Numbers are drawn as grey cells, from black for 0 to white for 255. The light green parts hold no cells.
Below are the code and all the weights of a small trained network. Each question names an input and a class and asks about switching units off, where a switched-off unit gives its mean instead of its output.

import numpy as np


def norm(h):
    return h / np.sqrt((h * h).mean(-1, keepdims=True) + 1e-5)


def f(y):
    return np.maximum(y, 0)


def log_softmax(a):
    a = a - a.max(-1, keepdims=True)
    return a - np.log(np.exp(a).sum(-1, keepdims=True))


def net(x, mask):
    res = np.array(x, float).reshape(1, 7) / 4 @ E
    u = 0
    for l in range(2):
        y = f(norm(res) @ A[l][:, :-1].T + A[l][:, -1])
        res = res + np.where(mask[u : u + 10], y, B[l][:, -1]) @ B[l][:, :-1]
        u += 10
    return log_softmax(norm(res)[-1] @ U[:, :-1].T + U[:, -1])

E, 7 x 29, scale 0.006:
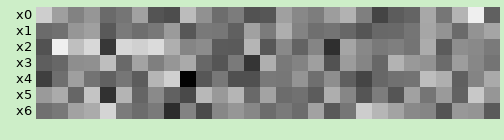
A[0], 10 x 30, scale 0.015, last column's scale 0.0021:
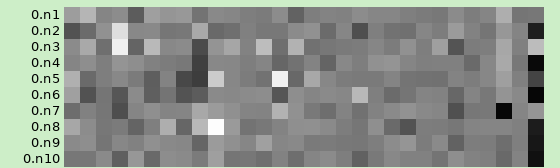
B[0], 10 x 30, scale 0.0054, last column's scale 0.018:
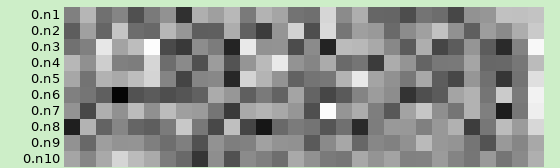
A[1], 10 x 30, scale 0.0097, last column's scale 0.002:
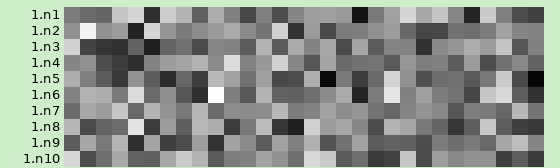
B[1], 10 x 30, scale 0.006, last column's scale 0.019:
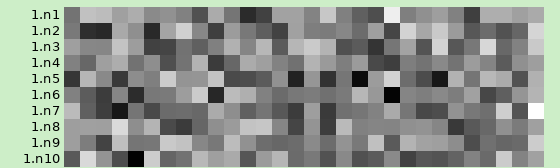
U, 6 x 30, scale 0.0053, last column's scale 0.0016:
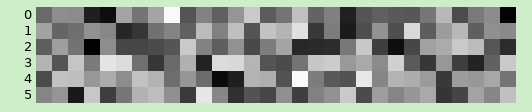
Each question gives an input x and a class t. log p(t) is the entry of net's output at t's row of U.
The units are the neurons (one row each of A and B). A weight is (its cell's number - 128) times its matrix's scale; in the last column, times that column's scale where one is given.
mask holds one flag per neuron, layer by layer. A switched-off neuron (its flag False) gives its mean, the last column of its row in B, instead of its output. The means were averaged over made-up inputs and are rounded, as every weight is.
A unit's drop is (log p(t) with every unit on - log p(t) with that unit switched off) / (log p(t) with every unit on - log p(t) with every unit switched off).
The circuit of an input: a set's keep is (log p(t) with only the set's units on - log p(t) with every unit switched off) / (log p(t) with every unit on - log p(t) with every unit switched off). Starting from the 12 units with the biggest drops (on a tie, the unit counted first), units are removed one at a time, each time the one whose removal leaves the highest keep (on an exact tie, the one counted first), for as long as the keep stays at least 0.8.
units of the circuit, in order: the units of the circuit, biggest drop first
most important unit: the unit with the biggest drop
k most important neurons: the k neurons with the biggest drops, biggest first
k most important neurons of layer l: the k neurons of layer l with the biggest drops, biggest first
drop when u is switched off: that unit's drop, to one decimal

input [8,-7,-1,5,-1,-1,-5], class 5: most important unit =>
0.n8
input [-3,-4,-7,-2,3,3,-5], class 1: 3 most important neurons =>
[1.n3, 0.n3, 1.n7]
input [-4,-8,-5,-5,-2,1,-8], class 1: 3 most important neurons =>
[0.n3, 0.n6, 1.n3]
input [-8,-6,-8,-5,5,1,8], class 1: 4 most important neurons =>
[0.n3, 0.n5, 1.n3, 0.n6]
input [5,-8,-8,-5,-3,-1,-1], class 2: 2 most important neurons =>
[0.n6, 1.n5]
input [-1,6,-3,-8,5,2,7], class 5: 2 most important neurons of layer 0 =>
[0.n7, 0.n6]
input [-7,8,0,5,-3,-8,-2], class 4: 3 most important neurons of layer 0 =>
[0.n3, 0.n5, 0.n2]
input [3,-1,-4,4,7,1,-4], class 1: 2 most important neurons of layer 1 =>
[1.n3, 1.n7]
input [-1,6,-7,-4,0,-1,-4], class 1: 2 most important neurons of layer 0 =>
[0.n3, 0.n8]
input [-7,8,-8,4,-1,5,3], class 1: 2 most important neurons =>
[1.n3, 0.n3]
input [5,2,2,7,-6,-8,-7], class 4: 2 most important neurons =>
[0.n8, 1.n1]
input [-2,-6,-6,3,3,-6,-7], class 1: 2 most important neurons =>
[0.n3, 0.n6]
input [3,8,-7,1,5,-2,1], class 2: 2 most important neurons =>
[0.n6, 0.n7]
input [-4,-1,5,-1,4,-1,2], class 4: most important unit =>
0.n2
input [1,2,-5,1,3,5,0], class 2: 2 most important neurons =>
[1.n5, 0.n6]
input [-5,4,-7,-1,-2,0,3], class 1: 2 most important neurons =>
[0.n3, 0.n6]
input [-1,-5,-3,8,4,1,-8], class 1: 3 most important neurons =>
[0.n3, 1.n3, 1.n7]
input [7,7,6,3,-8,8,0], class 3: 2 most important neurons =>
[0.n3, 0.n5]
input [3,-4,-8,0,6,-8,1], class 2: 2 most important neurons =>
[1.n5, 0.n6]
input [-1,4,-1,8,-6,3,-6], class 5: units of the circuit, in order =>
[0.n8]
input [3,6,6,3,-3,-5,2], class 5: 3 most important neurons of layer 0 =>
[0.n7, 0.n1, 0.n5]
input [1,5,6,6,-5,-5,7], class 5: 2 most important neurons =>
[1.n6, 0.n7]
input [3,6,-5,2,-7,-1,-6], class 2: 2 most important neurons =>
[0.n6, 1.n5]
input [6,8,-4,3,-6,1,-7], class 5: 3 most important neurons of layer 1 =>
[1.n2, 1.n9, 1.n7]
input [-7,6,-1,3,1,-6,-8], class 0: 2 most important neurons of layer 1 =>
[1.n10, 1.n7]
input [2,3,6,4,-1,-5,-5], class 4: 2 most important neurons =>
[1.n1, 0.n3]
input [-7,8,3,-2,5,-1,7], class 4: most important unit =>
0.n2
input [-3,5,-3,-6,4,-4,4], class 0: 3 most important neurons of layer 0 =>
[0.n3, 0.n5, 0.n6]
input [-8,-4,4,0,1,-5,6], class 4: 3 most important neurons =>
[0.n3, 1.n1, 0.n5]
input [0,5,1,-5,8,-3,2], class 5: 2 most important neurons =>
[0.n7, 1.n9]
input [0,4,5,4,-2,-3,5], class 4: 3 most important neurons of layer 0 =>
[0.n2, 0.n6, 0.n3]
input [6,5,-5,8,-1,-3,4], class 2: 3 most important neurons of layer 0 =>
[0.n6, 0.n7, 0.n3]
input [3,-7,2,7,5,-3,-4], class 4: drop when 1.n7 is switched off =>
0.0
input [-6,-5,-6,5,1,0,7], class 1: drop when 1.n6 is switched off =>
0.1
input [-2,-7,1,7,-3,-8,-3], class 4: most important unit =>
1.n1
